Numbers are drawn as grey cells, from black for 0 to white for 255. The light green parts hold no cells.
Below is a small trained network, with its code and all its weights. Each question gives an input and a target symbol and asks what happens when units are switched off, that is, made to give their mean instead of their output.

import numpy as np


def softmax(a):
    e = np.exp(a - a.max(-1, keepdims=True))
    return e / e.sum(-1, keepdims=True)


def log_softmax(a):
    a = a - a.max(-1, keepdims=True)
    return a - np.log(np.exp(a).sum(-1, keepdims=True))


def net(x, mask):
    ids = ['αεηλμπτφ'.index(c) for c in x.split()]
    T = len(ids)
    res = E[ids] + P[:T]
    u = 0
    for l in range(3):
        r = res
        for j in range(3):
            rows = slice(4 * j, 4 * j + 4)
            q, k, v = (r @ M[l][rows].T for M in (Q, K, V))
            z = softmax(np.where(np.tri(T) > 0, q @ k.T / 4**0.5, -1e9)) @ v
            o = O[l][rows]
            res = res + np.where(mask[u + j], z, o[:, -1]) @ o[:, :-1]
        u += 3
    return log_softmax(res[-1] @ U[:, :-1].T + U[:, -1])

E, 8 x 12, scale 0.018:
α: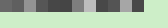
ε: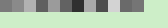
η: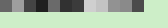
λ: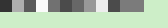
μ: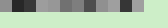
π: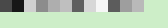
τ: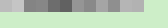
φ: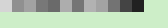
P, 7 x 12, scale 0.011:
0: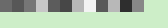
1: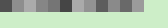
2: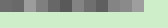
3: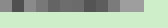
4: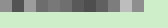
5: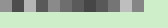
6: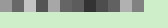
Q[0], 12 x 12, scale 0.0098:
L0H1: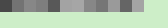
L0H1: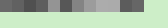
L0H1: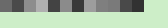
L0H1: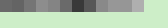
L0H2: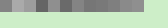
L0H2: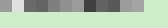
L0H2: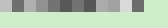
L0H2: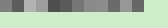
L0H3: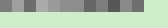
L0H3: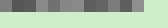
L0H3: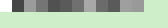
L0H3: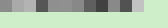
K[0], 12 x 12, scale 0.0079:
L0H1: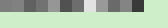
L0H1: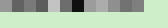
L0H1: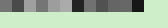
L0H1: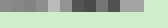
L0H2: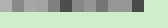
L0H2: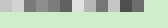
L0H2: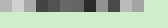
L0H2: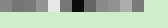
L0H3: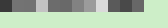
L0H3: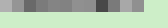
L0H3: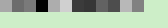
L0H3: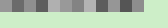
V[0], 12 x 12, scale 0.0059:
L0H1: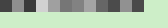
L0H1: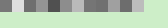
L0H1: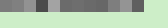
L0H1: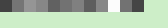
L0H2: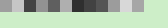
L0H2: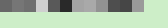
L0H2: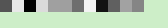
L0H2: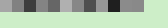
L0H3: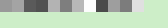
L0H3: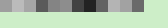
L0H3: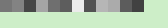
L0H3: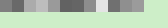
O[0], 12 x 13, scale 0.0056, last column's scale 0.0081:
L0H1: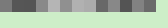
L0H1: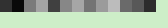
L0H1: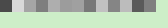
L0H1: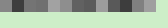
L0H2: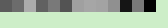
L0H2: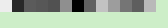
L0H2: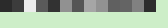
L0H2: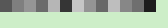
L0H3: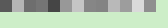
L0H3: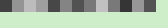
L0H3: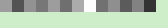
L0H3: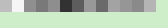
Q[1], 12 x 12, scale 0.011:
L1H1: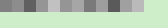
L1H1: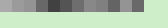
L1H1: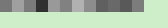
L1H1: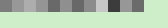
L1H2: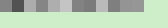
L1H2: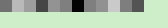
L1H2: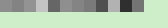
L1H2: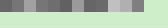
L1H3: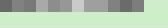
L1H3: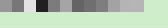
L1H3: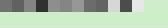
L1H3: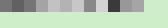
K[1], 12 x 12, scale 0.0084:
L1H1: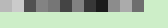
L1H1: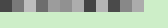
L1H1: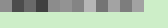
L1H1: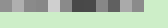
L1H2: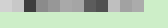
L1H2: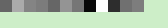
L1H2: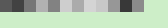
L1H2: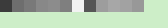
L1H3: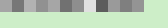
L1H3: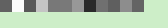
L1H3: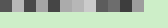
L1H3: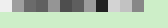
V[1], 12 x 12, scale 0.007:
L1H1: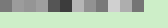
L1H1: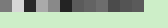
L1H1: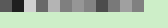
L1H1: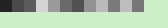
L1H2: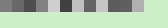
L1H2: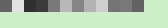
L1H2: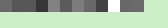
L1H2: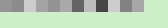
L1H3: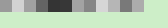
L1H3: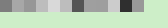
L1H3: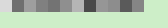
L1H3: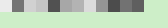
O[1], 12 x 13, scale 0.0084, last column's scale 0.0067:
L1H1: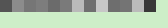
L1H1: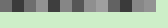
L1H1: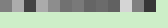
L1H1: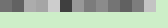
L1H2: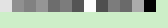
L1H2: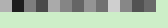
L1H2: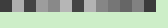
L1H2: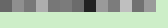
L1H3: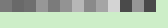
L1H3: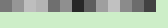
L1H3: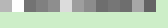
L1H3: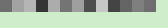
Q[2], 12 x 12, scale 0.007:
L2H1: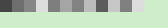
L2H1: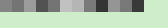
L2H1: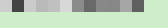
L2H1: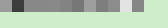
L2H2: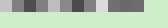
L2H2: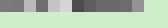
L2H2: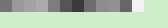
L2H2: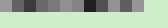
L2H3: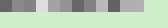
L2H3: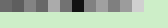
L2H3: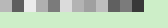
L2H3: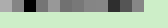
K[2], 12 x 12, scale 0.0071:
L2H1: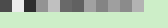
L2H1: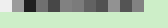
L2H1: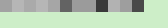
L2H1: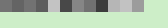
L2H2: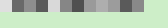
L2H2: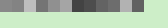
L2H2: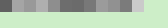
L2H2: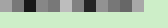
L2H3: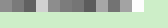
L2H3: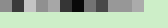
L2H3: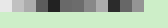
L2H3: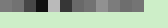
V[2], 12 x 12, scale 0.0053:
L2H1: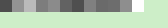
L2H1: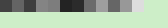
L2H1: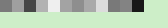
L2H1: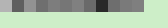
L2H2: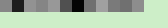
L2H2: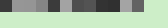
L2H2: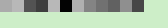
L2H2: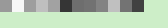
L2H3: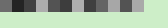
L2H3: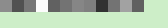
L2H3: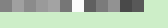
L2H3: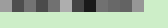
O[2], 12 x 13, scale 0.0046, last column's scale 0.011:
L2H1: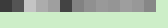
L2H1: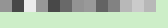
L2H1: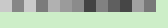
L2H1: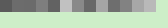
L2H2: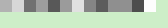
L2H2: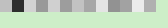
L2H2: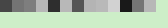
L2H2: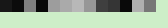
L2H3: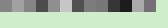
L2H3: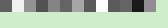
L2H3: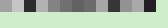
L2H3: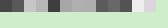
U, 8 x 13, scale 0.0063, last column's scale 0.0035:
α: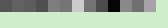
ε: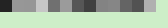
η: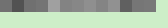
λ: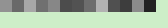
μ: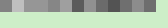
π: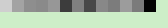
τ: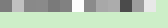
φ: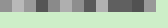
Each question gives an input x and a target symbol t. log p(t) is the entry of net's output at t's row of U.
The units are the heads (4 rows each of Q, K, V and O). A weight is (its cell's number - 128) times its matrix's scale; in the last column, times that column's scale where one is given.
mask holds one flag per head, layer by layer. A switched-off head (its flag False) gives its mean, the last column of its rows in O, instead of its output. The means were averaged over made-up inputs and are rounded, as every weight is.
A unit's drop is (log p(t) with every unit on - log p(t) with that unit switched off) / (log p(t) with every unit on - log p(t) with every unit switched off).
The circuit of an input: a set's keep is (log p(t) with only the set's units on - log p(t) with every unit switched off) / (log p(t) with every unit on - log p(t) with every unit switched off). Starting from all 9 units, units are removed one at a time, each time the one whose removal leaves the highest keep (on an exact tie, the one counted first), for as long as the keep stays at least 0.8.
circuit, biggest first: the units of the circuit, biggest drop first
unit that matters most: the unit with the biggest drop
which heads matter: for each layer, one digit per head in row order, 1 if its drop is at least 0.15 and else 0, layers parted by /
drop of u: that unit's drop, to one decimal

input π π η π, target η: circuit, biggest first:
[L1H2]
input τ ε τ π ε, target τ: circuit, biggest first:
[L1H3; L0H3]
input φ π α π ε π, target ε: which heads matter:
100 / 111 / 000
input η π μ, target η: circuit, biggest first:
[L1H2; L0H3]
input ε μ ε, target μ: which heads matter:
000 / 010 / 000
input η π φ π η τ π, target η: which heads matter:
110 / 011 / 000
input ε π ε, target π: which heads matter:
000 / 010 / 010
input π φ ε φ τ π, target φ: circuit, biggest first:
[L0H3; L0H2; L1H3; L1H1]
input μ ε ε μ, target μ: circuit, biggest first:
[L1H2; L0H3; L1H3]
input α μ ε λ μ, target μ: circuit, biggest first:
[L1H2; L0H3; L2H3; L1H3]
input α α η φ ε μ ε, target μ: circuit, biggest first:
[L1H2; L1H3]
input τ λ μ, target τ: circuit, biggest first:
[L0H3; L1H3]
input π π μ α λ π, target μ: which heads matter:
011 / 011 / 000
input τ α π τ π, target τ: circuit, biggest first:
[L1H3]
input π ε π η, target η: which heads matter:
000 / 010 / 000
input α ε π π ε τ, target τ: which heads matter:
000 / 000 / 000
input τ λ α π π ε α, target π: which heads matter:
101 / 111 / 010
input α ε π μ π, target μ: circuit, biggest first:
[L1H2; L0H2]
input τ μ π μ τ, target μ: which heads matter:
010 / 011 / 011
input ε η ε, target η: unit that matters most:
L1H2
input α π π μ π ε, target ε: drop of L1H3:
0.2
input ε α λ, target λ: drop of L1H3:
0.1
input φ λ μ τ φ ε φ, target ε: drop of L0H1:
0.1
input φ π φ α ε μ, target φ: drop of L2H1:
0.4
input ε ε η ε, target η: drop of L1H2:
0.7
